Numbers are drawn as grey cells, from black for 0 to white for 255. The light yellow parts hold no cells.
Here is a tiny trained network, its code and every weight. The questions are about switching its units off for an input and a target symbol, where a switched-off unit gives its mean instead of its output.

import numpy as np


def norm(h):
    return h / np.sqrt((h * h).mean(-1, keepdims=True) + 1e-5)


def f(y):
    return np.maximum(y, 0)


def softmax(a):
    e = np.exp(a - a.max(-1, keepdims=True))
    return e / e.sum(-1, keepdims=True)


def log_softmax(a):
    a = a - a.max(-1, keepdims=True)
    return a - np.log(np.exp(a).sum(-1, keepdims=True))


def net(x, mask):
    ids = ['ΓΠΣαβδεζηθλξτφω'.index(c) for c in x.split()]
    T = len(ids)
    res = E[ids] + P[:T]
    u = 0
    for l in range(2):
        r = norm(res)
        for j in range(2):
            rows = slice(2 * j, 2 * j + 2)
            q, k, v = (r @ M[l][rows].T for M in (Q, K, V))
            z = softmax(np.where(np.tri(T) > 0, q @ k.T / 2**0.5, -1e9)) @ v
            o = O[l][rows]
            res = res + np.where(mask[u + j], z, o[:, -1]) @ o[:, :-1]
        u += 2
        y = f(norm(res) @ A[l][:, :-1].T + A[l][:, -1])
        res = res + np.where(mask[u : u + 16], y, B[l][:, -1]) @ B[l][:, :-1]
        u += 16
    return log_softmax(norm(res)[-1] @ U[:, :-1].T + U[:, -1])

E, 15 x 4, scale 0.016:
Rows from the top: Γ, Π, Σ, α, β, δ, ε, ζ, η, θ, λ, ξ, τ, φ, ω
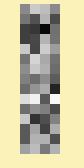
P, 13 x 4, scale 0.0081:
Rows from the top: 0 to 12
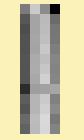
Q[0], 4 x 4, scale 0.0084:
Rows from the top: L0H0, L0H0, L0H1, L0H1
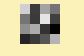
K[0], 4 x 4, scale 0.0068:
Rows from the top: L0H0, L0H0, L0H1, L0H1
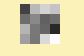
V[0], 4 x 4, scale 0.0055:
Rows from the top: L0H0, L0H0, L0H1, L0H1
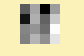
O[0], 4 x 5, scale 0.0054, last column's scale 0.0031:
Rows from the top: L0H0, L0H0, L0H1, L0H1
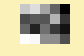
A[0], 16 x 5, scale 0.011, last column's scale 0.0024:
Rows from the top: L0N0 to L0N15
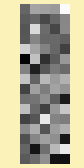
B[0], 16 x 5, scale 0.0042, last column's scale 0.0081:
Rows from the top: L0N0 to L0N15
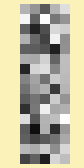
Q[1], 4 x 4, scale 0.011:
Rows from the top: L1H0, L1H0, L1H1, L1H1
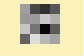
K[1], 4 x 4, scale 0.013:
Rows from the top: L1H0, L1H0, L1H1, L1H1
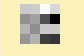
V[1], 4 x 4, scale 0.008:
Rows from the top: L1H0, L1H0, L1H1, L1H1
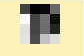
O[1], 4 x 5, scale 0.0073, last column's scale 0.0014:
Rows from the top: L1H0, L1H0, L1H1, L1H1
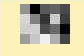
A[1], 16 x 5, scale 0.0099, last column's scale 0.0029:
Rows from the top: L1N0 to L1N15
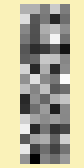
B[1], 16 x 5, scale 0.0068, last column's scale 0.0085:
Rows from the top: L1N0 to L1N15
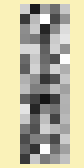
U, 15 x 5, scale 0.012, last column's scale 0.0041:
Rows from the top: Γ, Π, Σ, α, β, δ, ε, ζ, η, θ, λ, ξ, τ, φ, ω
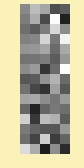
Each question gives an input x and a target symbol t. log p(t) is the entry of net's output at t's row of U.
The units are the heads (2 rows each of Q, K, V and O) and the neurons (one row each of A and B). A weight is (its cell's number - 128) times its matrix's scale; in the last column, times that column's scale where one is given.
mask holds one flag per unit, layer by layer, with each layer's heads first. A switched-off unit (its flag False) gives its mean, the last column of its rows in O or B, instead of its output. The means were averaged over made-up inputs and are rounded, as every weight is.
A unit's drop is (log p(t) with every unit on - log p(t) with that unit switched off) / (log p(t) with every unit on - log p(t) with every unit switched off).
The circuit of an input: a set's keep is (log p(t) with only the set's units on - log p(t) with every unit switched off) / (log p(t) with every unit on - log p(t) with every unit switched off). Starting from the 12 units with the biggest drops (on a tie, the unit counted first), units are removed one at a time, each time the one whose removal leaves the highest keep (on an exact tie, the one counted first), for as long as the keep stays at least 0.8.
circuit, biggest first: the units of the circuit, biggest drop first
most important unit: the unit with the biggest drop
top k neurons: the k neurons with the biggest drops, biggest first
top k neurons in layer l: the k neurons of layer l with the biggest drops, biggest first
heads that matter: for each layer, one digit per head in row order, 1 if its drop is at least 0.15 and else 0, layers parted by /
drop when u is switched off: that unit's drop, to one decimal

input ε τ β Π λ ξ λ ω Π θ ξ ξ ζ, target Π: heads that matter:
00 / 01
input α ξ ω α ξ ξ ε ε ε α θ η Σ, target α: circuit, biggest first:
L0N1; L0N5; L1H0
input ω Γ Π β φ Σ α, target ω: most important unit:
L0N4
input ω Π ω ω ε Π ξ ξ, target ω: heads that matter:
10 / 01
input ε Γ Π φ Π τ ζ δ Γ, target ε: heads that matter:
00 / 01
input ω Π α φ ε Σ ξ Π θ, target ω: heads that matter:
00 / 00
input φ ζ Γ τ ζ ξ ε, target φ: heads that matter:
00 / 11
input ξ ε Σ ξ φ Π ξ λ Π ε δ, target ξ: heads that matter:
11 / 10
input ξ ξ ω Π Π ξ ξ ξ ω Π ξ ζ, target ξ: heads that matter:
10 / 11
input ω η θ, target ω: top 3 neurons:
L0N4; L0N11; L0N14
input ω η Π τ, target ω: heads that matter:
01 / 10
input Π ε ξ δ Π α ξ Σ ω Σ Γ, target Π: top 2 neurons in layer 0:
L0N1; L0N14
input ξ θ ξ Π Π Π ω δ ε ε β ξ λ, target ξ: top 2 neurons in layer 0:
L0N5; L0N11
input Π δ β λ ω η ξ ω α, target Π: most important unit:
L0N6
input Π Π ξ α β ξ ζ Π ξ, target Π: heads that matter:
10 / 10
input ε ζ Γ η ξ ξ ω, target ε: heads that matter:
00 / 11
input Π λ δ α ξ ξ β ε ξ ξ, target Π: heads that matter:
00 / 10
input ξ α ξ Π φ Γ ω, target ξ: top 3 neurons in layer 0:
L0N15; L0N14; L0N4
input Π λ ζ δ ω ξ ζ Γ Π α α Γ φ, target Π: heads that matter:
10 / 10
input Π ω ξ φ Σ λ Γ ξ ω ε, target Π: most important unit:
L0N1
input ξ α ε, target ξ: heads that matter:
11 / 10
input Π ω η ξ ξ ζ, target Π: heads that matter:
00 / 00
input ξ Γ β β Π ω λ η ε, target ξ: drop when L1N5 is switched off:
0.1
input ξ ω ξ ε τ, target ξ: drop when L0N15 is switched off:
0.2
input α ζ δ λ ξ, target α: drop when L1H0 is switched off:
0.1
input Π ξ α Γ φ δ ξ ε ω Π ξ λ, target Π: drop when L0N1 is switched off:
-0.1
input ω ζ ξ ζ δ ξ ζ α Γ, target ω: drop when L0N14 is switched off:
0.2
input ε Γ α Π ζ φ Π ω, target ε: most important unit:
L0N11
